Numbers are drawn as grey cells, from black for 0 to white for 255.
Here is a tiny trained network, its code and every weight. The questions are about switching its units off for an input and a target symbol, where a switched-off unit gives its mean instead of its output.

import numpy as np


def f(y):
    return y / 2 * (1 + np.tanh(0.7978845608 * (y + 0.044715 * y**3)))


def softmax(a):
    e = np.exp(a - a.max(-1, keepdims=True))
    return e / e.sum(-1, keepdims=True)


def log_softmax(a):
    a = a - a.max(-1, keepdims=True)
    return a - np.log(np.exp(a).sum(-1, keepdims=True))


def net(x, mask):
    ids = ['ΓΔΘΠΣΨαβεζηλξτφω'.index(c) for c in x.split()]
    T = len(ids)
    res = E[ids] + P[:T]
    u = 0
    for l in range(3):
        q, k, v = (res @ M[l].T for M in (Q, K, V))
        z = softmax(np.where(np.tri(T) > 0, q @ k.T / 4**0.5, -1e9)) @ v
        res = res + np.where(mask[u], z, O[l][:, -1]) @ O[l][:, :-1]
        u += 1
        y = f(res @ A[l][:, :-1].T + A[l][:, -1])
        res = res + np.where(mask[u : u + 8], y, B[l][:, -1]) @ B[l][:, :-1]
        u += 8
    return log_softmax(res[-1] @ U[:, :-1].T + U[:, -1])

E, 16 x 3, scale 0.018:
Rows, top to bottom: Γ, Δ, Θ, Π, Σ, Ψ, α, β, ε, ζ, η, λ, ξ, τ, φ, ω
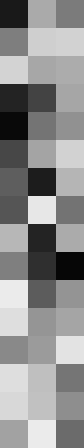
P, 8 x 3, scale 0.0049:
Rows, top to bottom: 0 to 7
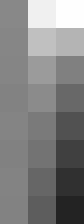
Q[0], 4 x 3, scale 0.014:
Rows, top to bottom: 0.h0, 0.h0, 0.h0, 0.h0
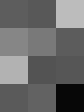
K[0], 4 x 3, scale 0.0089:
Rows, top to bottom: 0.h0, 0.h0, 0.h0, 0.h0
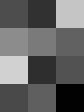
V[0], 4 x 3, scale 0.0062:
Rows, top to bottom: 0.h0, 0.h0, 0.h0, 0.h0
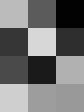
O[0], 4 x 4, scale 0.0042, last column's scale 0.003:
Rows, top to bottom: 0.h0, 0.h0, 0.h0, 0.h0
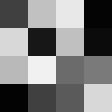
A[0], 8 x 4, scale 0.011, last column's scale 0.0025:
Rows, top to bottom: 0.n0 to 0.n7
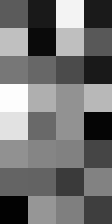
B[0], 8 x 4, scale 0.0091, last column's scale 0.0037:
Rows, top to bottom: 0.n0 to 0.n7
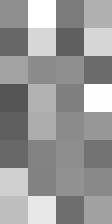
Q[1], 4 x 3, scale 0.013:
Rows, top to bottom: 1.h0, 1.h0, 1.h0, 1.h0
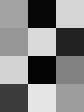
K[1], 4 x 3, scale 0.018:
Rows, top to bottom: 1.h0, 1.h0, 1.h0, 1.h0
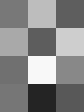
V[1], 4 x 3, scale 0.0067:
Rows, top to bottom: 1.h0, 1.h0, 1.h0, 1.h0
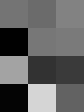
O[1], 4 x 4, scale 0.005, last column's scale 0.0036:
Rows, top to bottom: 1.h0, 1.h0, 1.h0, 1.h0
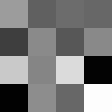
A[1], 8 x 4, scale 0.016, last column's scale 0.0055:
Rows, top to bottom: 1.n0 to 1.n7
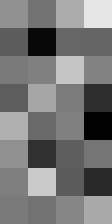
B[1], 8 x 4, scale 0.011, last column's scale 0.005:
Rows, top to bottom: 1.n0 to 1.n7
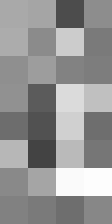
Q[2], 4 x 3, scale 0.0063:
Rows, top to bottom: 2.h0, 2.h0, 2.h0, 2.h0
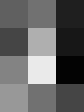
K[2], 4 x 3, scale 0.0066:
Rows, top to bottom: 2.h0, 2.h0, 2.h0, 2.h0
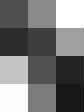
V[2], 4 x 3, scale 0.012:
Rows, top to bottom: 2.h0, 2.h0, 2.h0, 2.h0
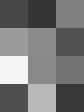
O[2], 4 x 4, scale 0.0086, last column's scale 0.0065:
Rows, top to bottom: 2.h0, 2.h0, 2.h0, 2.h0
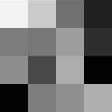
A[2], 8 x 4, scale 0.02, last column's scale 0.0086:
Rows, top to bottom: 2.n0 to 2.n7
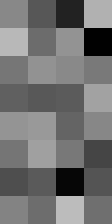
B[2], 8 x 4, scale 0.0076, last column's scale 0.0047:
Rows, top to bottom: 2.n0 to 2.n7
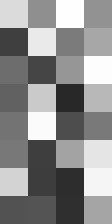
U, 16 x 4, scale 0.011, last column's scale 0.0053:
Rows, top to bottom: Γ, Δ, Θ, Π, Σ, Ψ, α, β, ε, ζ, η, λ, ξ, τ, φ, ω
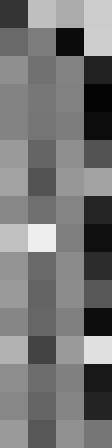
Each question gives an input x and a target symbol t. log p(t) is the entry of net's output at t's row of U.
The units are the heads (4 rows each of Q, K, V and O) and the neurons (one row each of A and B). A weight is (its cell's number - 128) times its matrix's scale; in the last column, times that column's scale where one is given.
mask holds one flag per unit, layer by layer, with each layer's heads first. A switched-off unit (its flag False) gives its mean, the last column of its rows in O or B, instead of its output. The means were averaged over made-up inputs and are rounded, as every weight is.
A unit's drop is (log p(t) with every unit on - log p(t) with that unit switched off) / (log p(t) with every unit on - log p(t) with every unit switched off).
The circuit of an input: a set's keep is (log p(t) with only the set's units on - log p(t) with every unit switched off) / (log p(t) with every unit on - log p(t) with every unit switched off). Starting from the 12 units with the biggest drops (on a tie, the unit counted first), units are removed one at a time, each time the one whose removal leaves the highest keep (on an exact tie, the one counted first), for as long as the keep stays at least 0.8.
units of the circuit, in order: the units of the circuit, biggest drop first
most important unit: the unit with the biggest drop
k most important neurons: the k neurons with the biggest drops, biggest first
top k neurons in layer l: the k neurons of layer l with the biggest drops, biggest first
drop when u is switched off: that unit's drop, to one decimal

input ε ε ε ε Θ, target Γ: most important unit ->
0.h0
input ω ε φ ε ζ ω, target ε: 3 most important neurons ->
1.n5; 1.n6; 0.n3
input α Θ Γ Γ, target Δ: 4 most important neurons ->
0.n1; 0.n0; 0.n3; 0.n4
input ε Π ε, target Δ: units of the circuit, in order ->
1.n6; 2.n3
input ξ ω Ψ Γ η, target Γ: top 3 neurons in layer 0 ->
0.n1; 0.n3; 0.n4
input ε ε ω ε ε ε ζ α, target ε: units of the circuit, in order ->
1.h0; 0.n0; 0.n6
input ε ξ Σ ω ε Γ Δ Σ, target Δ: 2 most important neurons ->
0.n3; 0.n1
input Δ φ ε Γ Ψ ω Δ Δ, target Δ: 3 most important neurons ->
1.n6; 2.n6; 2.n3
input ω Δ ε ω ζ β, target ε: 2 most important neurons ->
1.n5; 1.n6
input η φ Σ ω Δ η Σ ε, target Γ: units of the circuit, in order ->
0.n1; 1.n6
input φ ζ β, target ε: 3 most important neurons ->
0.n3; 1.n5; 1.n6
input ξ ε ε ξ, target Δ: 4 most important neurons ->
1.n6; 0.n1; 2.n6; 2.n3
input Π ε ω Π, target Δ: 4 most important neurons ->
0.n3; 0.n1; 1.n6; 2.n6
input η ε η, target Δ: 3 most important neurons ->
0.n0; 0.n7; 1.n6
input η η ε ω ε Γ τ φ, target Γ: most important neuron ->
0.n3
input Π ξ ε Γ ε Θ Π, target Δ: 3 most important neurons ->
0.n3; 0.n1; 0.n4
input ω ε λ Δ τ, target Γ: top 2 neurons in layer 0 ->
0.n3; 0.n4
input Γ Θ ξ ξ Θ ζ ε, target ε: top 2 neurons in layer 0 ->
0.n3; 0.n6
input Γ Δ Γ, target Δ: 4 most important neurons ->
0.n1; 0.n0; 0.n3; 2.n6
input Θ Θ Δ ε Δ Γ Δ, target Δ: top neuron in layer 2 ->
2.n6
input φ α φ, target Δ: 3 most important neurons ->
0.n0; 0.n1; 0.n7
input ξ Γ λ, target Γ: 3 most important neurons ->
0.n3; 2.n6; 0.n4
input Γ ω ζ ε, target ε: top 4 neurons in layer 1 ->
1.n5; 1.n6; 1.n3; 1.n0
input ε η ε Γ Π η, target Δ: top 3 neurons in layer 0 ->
0.n0; 0.n7; 0.n1
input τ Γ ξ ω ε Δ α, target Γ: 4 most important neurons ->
0.n0; 0.n1; 2.n6; 1.n6
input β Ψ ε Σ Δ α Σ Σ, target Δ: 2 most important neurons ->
0.n1; 0.n3
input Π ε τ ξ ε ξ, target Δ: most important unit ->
1.n6
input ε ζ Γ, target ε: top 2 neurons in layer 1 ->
1.n5; 1.n6
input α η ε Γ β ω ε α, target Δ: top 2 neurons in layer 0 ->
0.n3; 0.n4
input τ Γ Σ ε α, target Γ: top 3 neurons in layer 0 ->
0.n0; 0.n1; 0.n3
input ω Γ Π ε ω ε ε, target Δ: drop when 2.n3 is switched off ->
0.2
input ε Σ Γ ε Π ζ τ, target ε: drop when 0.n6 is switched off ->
0.4
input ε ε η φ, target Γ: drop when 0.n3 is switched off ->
0.2
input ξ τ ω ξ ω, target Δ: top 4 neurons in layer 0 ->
0.n1; 0.n0; 0.n7; 0.n4
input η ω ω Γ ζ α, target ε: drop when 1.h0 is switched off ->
0.7
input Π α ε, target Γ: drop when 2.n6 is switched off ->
0.1
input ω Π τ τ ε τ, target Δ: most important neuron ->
0.n0
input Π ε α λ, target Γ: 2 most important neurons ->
0.n3; 2.n6
